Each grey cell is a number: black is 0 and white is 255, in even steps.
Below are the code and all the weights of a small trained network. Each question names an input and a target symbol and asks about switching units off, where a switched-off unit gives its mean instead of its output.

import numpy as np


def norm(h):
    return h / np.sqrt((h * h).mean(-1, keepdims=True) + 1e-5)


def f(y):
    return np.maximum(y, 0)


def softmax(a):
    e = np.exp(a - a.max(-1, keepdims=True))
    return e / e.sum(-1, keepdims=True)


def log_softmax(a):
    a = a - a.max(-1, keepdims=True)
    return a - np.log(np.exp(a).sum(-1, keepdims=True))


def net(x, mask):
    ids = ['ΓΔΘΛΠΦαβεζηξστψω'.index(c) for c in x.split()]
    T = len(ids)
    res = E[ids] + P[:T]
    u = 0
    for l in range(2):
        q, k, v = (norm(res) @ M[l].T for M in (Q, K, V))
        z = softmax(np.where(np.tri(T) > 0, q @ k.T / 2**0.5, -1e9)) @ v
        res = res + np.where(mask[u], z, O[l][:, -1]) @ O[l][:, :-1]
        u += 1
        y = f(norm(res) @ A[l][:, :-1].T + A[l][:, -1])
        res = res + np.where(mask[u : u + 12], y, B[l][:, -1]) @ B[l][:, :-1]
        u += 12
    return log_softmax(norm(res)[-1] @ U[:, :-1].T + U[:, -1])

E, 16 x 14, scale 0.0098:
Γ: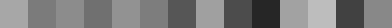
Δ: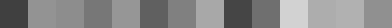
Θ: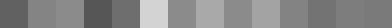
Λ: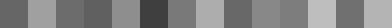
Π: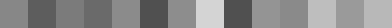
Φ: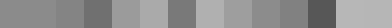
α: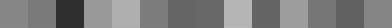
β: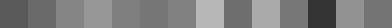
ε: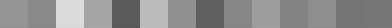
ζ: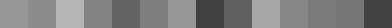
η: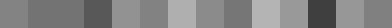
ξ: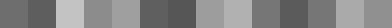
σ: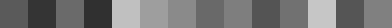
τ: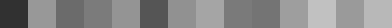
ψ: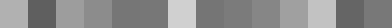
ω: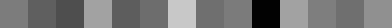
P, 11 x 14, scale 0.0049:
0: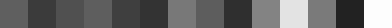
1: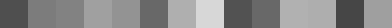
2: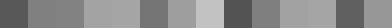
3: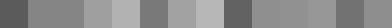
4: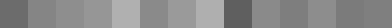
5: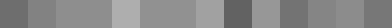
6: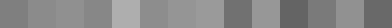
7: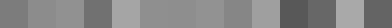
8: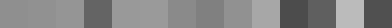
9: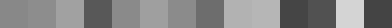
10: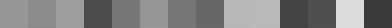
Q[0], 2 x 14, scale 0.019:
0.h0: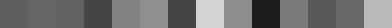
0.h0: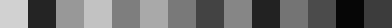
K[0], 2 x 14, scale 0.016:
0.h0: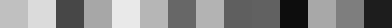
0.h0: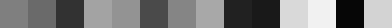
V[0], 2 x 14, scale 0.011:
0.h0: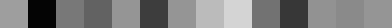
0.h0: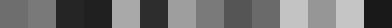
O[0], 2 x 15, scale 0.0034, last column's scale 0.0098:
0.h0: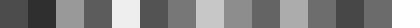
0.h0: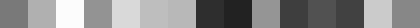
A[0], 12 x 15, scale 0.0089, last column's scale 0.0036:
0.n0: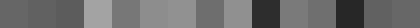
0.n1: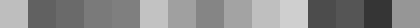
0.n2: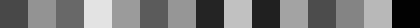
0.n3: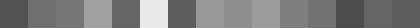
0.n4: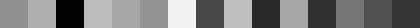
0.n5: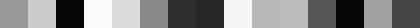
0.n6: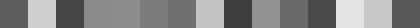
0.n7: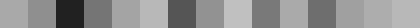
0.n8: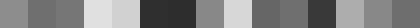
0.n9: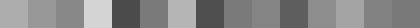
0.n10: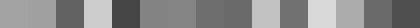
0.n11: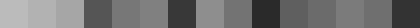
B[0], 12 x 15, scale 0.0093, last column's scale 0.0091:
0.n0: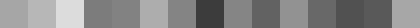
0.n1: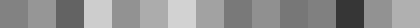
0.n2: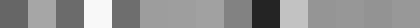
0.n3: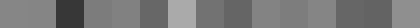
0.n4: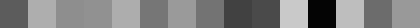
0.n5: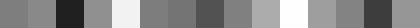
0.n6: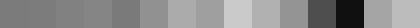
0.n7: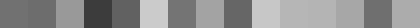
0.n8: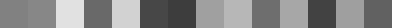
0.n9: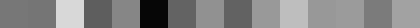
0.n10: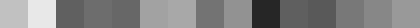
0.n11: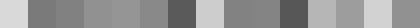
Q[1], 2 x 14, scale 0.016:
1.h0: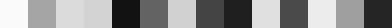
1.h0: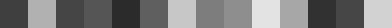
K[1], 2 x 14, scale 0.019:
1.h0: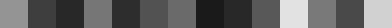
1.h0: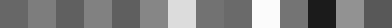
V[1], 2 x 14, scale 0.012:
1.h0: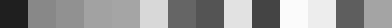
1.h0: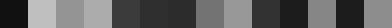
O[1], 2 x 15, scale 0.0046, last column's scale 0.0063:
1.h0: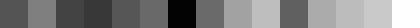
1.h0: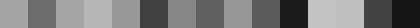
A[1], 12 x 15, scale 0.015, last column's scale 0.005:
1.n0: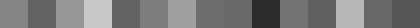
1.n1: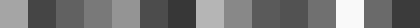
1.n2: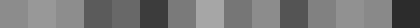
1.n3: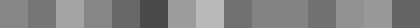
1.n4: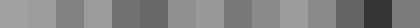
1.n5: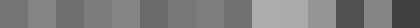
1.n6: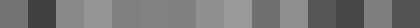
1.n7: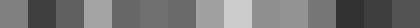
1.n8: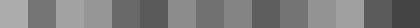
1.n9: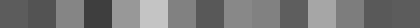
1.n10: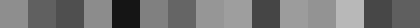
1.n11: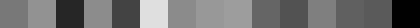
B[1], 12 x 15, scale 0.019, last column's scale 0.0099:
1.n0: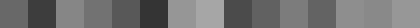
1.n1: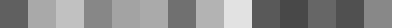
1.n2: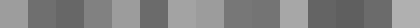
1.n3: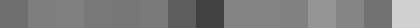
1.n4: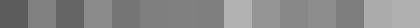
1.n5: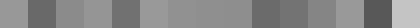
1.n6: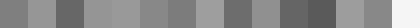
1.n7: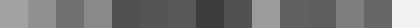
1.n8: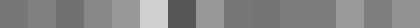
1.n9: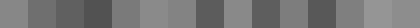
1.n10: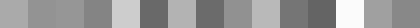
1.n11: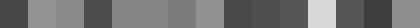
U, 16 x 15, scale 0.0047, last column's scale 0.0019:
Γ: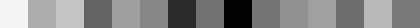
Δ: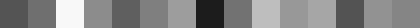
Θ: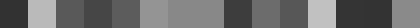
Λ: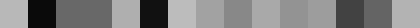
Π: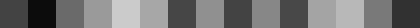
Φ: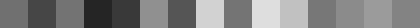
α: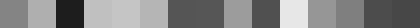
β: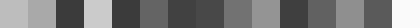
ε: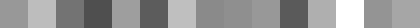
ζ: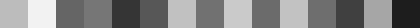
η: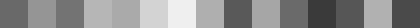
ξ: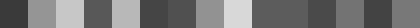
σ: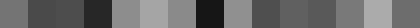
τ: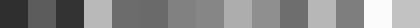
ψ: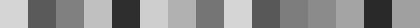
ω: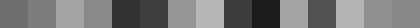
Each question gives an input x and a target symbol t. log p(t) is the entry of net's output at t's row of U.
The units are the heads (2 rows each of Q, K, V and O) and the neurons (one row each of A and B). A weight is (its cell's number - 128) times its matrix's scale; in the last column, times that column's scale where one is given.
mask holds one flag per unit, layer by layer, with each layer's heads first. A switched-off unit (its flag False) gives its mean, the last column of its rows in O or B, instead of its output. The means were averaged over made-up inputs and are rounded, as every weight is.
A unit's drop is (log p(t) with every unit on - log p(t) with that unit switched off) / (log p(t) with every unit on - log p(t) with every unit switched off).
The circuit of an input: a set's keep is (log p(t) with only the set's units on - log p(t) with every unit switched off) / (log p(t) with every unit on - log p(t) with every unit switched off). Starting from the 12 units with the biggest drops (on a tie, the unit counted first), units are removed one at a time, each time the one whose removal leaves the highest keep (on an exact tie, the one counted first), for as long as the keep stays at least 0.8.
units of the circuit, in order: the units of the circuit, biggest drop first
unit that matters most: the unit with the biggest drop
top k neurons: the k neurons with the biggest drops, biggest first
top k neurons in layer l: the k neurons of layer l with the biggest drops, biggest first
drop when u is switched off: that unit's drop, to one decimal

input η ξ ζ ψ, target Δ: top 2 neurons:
(0.n9; 0.n8)
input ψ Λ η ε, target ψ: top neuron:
(1.n5)
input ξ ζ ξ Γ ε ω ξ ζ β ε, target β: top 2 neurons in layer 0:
(0.n1; 0.n6)
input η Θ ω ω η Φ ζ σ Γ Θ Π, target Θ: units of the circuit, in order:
(0.h0; 1.n11; 0.n8; 0.n10)
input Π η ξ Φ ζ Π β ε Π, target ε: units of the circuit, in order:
(0.h0; 1.n10)
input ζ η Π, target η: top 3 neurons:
(1.n7; 0.n8; 1.n1)
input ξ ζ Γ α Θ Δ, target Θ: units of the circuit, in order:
(0.h0; 1.n11; 0.n10; 0.n8)
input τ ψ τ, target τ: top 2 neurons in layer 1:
(1.n1; 1.n7)
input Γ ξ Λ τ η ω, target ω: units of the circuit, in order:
(1.n0; 0.n2)
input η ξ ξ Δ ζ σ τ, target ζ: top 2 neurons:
(0.n9; 0.n10)
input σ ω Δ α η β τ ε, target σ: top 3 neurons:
(0.n6; 1.n9; 0.n8)
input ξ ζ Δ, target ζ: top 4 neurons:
(0.n6; 0.n9; 0.n10; 1.n1)
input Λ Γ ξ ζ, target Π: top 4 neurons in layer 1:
(1.n8; 1.n1; 1.n7; 1.n0)
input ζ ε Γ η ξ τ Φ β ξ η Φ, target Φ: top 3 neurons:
(0.n7; 1.n1; 0.n8)
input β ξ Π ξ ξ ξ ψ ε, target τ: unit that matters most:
1.n4
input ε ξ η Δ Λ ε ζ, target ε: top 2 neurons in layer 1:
(1.n10; 1.n11)
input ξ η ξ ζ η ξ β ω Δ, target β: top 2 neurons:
(0.n6; 1.n7)
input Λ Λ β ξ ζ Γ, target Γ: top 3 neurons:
(0.n11; 0.n8; 1.n1)
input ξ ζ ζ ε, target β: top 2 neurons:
(1.n7; 0.n1)
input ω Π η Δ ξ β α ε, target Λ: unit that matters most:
0.h0
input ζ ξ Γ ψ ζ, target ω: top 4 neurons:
(1.n0; 0.n10; 0.n9; 1.n8)
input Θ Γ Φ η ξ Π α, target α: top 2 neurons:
(0.n5; 0.n2)
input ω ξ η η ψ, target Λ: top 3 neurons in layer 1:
(1.n2; 1.n1; 1.n7)
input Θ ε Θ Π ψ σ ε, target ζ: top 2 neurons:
(0.n9; 0.n10)
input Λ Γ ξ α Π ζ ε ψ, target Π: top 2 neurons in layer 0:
(0.n8; 0.n7)
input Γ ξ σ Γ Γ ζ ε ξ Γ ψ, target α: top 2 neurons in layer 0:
(0.n9; 0.n7)
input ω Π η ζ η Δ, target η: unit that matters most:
0.h0
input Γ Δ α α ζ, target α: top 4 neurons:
(0.n9; 1.n8; 0.n7; 1.n2)
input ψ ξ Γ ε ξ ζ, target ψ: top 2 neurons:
(1.n5; 0.n8)
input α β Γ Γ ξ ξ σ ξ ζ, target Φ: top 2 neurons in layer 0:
(0.n5; 0.n9)
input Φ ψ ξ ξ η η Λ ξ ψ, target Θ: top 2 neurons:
(0.n1; 1.n11)
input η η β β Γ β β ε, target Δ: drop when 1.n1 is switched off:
0.3
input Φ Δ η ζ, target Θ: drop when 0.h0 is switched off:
0.3
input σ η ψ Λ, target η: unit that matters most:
0.h0
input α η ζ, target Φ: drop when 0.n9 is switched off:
0.1
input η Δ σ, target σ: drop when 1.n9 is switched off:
0.4
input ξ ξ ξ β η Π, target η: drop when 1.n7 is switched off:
0.2
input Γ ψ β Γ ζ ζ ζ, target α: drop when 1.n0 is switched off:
0.0
